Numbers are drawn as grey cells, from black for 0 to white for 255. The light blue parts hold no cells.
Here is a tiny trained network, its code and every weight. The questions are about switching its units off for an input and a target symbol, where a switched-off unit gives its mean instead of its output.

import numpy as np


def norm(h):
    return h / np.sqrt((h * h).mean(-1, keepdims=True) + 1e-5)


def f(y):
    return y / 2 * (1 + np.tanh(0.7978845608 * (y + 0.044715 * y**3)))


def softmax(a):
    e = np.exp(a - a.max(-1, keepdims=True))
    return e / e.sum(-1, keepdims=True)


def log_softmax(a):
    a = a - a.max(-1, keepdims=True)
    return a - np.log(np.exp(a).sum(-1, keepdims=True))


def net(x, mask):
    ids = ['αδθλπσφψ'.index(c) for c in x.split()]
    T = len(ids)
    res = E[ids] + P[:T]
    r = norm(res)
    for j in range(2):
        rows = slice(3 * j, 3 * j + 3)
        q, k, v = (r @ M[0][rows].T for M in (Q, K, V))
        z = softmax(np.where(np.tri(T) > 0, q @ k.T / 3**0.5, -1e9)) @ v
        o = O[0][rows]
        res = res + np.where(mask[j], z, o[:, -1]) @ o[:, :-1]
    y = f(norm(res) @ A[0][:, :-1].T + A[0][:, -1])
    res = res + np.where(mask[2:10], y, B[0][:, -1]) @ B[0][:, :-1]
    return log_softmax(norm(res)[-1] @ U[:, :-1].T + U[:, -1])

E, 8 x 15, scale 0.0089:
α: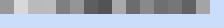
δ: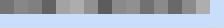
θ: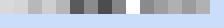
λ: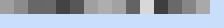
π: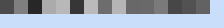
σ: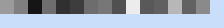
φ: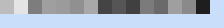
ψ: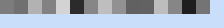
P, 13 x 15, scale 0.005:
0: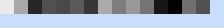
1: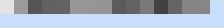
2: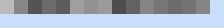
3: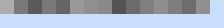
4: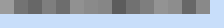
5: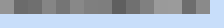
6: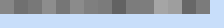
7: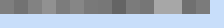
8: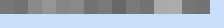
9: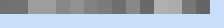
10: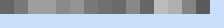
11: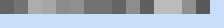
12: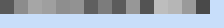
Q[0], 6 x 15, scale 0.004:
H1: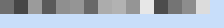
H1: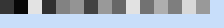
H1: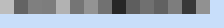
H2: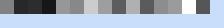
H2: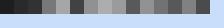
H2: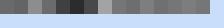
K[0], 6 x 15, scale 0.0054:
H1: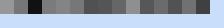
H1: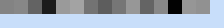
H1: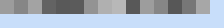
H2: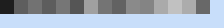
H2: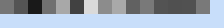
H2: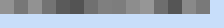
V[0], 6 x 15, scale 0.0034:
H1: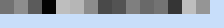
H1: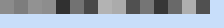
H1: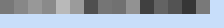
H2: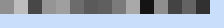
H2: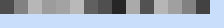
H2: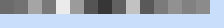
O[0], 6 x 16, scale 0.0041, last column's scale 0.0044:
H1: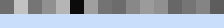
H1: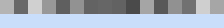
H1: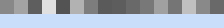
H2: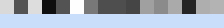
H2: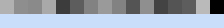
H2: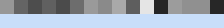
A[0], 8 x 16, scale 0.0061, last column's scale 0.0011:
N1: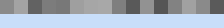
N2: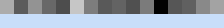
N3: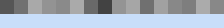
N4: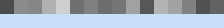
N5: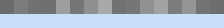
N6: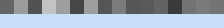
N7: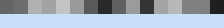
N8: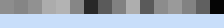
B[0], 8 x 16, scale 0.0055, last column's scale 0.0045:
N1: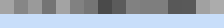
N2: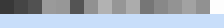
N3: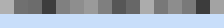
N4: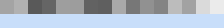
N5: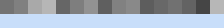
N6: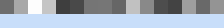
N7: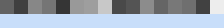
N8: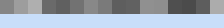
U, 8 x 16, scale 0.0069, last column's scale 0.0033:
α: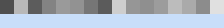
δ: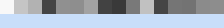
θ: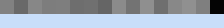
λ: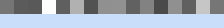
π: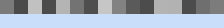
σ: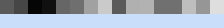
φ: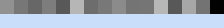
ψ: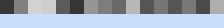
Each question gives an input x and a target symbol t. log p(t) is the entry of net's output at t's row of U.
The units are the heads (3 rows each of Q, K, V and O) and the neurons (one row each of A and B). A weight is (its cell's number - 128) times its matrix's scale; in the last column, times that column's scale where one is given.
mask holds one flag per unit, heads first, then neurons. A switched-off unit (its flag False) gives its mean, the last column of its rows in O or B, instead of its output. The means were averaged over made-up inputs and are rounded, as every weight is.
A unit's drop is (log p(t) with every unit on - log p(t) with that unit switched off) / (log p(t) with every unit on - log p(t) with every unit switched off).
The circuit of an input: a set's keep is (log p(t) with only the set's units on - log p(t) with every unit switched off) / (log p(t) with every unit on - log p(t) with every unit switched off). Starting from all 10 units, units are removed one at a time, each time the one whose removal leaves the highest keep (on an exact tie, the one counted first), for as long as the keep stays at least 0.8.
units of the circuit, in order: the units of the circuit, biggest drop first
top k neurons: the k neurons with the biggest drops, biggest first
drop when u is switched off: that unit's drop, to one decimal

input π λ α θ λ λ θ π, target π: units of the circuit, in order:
(H2)
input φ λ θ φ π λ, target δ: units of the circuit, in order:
(H2 N2 N1)
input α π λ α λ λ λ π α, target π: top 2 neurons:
(N2 N3)
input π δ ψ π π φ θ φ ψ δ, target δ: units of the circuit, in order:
(H1 H2 N2)
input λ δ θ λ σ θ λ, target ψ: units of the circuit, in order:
(H2 N5)
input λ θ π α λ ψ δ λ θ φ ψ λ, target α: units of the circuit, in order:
(H2 N7)
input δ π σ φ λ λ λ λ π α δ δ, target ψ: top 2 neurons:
(N6 N4)
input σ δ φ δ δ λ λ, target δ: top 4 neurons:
(N2 N1 N7 N6)
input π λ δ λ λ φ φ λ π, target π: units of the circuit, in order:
(H2 H1)
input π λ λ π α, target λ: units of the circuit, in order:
(H2 N2)
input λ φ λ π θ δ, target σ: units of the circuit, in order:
(H2 N2)
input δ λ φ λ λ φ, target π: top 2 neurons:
(N2 N7)
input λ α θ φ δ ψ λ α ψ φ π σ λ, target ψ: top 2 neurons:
(N4 N5)
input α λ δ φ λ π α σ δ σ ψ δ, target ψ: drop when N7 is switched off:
-0.1
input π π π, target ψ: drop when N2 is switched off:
-0.1
